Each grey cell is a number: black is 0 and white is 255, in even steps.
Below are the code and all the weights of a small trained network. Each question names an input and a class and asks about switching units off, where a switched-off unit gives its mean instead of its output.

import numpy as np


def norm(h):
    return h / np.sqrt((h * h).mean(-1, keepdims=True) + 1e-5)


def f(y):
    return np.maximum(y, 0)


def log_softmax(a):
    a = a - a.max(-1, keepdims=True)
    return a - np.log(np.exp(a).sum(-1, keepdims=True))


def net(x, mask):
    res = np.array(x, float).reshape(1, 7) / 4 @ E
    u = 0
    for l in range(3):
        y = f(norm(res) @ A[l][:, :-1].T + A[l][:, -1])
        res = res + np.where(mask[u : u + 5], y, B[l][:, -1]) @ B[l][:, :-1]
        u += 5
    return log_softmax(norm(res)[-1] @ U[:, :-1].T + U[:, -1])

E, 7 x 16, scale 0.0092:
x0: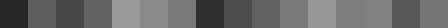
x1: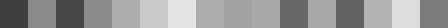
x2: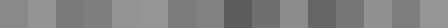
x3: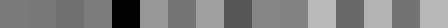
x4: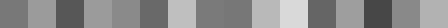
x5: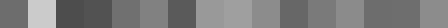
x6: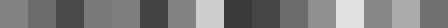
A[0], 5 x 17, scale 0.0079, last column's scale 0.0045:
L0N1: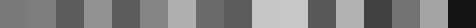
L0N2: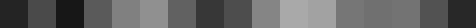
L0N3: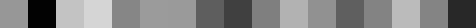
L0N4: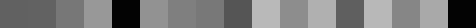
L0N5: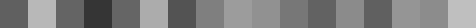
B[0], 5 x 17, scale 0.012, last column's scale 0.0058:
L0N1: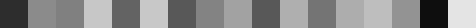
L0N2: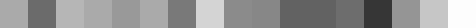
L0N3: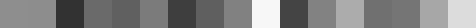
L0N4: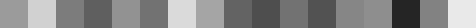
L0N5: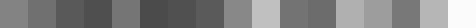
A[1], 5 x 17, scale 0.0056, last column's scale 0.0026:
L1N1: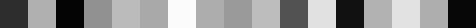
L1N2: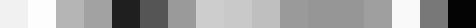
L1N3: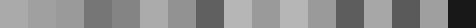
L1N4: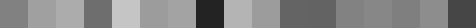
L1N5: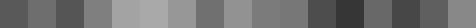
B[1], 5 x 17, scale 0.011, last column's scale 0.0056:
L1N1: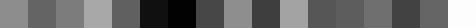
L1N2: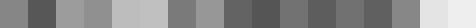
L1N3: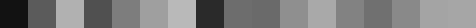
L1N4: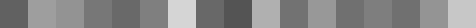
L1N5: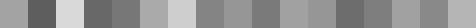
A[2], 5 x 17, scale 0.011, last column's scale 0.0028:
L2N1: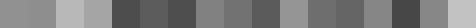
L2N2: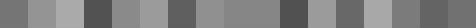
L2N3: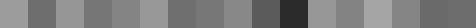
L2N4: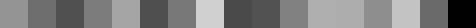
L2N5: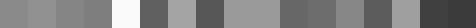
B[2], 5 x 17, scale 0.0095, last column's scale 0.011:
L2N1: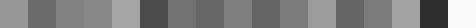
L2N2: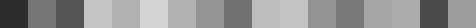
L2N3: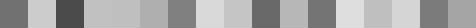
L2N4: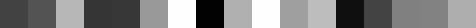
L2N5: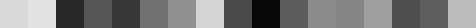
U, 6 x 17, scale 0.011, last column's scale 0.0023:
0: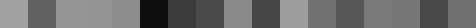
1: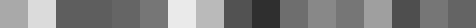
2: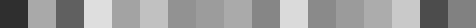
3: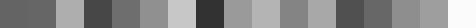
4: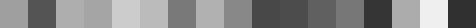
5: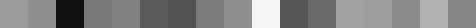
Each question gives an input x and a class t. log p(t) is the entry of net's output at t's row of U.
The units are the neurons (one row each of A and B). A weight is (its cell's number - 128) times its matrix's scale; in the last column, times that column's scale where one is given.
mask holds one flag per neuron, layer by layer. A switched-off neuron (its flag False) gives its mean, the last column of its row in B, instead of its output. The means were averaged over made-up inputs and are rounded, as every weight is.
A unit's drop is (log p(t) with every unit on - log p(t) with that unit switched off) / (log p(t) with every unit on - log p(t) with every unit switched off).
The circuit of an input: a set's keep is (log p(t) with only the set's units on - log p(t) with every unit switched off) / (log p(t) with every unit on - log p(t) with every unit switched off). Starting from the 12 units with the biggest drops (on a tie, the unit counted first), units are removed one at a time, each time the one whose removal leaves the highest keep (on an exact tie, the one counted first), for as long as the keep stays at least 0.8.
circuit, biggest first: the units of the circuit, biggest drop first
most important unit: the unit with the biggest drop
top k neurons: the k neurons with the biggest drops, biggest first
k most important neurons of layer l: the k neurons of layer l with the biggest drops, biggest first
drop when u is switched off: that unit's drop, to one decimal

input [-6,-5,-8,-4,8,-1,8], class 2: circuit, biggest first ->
[L0N1]
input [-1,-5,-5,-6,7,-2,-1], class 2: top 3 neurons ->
[L0N1; L1N1; L0N4]
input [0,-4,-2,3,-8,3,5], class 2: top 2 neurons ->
[L2N3; L1N1]
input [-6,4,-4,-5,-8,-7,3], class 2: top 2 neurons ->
[L2N3; L0N2]
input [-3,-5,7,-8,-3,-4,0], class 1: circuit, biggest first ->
[L2N5; L1N1]
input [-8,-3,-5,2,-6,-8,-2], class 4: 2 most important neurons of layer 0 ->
[L0N5; L0N1]
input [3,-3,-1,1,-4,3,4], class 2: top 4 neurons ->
[L2N3; L1N1; L0N3; L1N2]
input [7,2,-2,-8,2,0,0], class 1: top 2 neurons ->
[L2N5; L1N2]
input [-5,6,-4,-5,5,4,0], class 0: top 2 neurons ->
[L1N1; L0N2]
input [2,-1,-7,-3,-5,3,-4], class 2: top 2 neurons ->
[L2N2; L0N3]
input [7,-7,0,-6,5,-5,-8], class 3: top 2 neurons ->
[L1N1; L1N4]
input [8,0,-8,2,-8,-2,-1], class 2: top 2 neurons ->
[L2N3; L2N2]
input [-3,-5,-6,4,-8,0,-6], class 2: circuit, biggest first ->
[L2N2; L2N3]
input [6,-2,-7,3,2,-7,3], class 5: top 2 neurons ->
[L0N3; L1N2]
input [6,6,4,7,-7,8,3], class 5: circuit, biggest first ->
[L0N5]
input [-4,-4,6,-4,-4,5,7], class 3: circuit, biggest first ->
[L2N4; L1N1]
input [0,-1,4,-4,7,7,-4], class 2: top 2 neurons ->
[L0N1; L0N3]
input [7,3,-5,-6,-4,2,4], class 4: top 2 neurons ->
[L0N2; L0N4]
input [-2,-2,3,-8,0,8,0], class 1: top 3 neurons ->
[L2N5; L0N3; L1N1]
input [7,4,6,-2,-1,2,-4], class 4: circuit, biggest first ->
[L0N2]
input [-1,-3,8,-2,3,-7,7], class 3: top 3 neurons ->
[L2N4; L0N5; L1N1]
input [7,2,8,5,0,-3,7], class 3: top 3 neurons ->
[L2N4; L1N2; L2N5]
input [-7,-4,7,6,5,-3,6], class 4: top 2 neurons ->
[L1N2; L2N5]
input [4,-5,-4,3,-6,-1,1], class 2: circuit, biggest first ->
[L2N3; L1N1]
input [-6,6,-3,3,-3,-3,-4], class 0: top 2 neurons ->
[L1N1; L0N2]
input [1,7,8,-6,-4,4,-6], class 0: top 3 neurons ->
[L1N1; L0N4; L2N4]
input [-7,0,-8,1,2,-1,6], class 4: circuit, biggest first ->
[L1N2]
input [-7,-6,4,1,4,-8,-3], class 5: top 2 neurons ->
[L0N3; L1N1]
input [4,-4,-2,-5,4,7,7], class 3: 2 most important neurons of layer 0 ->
[L0N3; L0N4]
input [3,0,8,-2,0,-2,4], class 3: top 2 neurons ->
[L2N4; L1N2]
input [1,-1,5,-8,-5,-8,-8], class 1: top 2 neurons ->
[L2N5; L2N4]
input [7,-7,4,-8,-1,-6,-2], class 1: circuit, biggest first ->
[L2N5; L1N1]
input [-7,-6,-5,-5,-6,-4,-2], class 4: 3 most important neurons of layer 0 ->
[L0N1; L0N5; L0N4]
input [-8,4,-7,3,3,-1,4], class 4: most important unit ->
L1N2
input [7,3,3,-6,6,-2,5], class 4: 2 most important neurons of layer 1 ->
[L1N4; L1N5]
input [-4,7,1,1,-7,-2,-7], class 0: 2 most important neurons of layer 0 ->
[L0N1; L0N2]
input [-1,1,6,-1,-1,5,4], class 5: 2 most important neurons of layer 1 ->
[L1N5; L1N2]
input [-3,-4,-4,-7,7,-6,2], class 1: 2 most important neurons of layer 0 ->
[L0N5; L0N2]
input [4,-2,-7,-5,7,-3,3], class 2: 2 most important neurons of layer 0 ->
[L0N1; L0N4]
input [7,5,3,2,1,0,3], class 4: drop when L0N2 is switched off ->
1.8
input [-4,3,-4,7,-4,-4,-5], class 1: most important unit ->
L0N4
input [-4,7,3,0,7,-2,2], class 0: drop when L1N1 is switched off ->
1.2
